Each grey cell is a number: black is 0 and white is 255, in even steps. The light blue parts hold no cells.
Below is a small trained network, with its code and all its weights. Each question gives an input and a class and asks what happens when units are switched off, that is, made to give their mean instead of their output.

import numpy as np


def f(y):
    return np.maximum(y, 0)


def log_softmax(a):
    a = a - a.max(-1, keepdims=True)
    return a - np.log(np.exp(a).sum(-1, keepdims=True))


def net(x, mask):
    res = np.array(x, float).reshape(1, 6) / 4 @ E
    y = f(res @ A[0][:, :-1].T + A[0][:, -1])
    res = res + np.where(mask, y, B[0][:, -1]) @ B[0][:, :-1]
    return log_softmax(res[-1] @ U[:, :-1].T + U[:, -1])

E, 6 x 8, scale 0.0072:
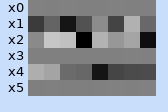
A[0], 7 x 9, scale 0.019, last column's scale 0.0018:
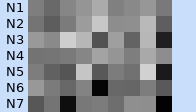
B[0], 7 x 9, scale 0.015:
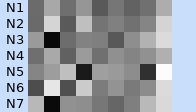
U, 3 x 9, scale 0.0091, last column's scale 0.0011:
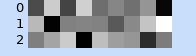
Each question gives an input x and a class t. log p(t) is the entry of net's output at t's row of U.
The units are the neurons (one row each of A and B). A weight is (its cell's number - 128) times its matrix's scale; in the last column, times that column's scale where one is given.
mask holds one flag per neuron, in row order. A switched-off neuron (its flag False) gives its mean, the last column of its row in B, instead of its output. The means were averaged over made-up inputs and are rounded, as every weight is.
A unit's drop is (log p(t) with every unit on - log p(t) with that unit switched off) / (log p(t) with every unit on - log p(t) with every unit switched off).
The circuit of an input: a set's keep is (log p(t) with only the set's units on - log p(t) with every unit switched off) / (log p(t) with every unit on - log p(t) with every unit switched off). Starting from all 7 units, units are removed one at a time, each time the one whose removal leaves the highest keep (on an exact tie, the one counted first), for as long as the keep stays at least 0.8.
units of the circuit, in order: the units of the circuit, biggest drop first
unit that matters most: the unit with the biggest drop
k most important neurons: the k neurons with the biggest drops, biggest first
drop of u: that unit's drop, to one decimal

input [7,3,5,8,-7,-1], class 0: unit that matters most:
N5
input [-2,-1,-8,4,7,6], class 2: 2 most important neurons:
(N5 N2)
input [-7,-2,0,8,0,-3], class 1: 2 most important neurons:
(N5 N6)
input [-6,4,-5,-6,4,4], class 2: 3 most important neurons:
(N5 N3 N2)
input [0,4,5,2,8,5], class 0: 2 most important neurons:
(N5 N6)
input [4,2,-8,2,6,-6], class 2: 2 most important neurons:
(N5 N2)
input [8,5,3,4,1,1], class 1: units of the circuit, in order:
(N5 N6)
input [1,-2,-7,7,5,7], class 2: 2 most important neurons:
(N5 N2)
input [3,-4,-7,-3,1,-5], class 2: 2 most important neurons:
(N5 N7)
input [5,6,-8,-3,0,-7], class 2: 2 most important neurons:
(N5 N3)
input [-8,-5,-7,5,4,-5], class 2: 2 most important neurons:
(N5 N7)
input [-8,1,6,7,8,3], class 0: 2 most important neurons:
(N5 N6)
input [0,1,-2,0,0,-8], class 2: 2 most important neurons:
(N3 N6)
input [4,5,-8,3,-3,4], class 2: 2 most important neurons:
(N5 N3)
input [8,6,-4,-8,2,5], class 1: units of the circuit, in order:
(N7)
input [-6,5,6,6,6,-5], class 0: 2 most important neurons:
(N5 N3)
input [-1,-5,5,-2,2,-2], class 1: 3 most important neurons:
(N5 N6 N2)
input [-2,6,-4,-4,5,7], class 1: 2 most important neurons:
(N7 N2)
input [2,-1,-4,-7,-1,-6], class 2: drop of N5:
0.8
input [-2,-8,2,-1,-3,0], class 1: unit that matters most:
N3
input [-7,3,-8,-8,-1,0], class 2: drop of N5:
2.0
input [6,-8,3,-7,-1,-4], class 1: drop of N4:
0.0
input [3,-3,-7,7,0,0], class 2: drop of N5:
1.9
